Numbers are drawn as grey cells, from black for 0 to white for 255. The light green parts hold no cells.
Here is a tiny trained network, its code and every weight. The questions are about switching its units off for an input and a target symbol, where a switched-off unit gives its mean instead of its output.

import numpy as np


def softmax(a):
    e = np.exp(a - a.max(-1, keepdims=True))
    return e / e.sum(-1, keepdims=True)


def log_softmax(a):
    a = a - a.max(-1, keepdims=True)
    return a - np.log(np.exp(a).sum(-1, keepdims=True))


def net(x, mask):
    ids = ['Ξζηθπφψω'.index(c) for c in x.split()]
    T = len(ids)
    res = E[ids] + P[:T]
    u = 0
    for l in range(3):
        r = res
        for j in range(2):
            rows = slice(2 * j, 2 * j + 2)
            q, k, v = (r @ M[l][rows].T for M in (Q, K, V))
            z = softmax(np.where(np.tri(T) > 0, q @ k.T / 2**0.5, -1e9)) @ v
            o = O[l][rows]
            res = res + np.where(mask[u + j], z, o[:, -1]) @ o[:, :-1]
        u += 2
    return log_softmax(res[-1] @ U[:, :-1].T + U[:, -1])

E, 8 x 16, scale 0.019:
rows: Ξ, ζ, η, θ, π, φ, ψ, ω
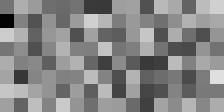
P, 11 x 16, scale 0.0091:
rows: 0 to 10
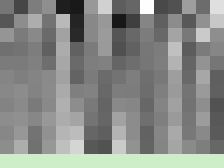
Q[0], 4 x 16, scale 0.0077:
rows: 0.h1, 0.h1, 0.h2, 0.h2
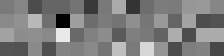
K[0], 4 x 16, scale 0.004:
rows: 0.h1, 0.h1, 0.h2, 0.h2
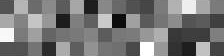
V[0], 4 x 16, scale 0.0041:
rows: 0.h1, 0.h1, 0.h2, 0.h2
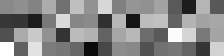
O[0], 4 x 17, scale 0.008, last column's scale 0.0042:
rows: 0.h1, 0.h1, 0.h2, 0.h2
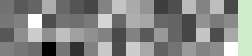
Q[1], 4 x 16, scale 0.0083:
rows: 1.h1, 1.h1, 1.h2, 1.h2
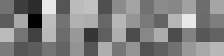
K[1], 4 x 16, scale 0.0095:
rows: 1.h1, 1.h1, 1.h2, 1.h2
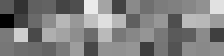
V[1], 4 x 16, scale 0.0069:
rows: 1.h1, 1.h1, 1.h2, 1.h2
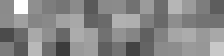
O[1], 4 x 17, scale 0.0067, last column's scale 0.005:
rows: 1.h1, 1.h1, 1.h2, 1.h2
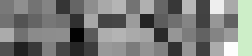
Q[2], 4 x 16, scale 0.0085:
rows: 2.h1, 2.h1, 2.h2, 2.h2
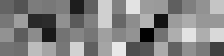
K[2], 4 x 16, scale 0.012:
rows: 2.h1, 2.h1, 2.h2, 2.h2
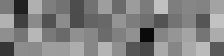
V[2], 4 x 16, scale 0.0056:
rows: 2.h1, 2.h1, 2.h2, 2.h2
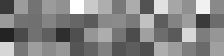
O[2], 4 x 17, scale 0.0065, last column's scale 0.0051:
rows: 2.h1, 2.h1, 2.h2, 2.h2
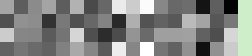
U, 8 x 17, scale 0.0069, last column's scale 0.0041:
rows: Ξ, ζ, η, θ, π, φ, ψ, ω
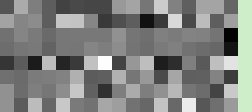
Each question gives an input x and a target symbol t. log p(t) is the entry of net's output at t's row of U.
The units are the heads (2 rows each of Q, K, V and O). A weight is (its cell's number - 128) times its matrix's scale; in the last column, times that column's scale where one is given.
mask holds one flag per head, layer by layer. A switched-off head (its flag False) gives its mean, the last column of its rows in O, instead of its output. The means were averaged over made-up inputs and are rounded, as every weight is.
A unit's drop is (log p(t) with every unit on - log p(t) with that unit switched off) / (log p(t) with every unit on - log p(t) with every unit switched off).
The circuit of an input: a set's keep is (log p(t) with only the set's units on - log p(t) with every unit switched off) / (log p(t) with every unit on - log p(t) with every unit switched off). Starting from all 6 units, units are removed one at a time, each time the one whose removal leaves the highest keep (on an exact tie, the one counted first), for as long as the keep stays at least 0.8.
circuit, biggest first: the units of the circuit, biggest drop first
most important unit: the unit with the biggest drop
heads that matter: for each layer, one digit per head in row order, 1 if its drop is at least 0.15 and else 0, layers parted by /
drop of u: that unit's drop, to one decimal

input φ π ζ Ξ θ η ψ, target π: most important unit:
1.h1
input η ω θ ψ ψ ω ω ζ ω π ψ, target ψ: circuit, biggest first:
[0.h1 1.h2 2.h1]
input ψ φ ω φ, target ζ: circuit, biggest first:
[0.h1 1.h1]
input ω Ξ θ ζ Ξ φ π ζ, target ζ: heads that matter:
01 / 00 / 01
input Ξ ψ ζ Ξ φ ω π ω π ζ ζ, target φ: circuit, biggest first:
[2.h1 0.h2]
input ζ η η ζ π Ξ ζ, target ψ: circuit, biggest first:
[2.h1 0.h2]
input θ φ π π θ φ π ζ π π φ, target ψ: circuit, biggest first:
[1.h1 2.h1]
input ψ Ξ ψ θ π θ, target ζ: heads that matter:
01 / 01 / 00
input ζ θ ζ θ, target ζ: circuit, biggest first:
[0.h2 1.h2 1.h1]
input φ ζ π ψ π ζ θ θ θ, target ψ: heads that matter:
01 / 11 / 10
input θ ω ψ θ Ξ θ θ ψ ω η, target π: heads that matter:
11 / 00 / 01
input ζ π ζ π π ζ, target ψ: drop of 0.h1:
0.0
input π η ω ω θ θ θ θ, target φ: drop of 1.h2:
0.7
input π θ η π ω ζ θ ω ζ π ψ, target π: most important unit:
0.h2
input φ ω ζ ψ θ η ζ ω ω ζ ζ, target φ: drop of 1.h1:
0.1
